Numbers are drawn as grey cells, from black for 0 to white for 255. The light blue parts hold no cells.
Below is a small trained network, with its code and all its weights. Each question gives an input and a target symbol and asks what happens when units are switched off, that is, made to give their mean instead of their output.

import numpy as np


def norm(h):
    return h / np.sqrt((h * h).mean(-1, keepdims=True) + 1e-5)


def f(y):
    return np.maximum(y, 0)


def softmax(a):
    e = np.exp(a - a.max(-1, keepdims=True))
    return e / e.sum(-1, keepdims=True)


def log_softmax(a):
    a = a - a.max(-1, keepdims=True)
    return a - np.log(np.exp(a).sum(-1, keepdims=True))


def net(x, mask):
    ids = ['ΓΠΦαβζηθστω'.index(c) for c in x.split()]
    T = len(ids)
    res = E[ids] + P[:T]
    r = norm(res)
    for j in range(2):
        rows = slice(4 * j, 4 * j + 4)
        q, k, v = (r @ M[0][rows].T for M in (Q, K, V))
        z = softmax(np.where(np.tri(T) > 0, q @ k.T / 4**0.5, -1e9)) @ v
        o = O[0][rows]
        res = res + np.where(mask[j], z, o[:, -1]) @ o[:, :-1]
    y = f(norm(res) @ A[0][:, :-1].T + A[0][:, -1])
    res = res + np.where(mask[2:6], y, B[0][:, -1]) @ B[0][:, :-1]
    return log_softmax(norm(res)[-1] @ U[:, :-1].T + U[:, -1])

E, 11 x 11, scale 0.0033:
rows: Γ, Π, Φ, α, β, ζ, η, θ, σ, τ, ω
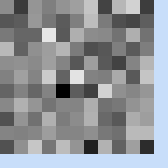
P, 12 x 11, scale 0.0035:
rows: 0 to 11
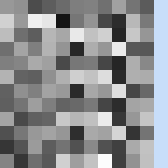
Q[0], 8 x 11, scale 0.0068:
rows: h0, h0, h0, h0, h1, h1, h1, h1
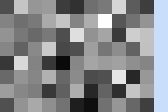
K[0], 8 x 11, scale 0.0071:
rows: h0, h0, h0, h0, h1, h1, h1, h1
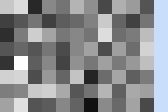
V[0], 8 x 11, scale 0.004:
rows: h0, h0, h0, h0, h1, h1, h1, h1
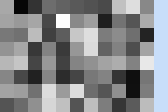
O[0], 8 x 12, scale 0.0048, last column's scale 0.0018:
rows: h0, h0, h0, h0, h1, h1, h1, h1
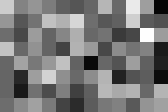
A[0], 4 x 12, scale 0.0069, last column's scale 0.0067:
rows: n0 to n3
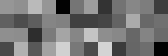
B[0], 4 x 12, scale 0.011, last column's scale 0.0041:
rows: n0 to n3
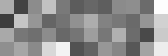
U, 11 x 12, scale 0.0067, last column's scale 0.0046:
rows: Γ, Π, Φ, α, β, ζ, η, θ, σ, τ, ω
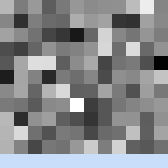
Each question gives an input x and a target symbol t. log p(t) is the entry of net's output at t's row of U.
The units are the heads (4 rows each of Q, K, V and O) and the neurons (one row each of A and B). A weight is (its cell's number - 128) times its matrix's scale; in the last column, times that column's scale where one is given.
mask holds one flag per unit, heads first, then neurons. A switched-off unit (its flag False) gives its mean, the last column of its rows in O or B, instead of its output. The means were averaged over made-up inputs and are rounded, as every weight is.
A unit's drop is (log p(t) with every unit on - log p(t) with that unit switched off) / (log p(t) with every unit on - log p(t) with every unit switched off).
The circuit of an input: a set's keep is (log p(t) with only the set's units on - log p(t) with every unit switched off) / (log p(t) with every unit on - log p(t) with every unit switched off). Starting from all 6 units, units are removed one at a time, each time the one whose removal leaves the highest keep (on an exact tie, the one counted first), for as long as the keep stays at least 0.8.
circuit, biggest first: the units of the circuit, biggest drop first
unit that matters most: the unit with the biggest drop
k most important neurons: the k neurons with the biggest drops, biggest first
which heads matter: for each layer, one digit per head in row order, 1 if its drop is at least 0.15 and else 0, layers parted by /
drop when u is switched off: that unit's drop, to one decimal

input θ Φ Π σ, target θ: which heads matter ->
11
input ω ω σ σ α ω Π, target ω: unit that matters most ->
h1
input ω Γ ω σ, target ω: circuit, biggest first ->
[h1; n2]
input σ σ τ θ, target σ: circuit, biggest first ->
[h0; n0]
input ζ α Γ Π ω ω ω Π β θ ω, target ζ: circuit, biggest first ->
[h0; h1; n3; n0]
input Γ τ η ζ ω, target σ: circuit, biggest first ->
[h1; n0]
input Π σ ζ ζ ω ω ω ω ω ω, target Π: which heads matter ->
10
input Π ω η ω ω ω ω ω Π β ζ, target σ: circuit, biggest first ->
[n0; h0]
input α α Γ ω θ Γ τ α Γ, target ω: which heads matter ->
00
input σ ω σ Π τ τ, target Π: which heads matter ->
11
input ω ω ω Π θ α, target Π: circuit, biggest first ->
[h0; n3]
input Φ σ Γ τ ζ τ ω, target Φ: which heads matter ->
10
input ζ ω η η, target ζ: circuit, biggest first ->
[h1; n1; h0]
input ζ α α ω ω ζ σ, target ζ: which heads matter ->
11
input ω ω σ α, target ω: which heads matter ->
01
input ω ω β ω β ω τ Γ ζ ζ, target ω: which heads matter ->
01
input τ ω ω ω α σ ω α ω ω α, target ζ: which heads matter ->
10
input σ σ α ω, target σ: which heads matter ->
10
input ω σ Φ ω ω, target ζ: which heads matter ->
11
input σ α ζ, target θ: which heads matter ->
11
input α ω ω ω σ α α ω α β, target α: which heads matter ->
11
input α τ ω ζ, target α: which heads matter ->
11
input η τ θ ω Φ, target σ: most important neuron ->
[n0]
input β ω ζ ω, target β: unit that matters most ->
h0
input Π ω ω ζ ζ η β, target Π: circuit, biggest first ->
[h0; h1]
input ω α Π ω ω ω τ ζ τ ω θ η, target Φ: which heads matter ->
10
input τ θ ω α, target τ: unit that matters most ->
h0
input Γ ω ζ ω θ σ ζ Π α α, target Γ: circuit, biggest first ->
[h0; h1]
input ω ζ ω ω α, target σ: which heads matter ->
01
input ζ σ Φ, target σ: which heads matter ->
11
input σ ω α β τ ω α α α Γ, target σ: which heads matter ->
10
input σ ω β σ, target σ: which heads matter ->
10
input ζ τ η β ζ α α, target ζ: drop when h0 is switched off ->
0.3
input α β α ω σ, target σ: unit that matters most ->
n0
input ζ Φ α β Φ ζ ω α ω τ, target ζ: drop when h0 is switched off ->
0.3
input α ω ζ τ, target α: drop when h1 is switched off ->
0.4
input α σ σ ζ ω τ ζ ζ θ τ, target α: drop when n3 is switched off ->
0.1
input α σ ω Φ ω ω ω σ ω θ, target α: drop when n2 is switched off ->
0.0
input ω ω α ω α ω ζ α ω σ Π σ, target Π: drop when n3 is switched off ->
0.3
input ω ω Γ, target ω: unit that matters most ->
n2
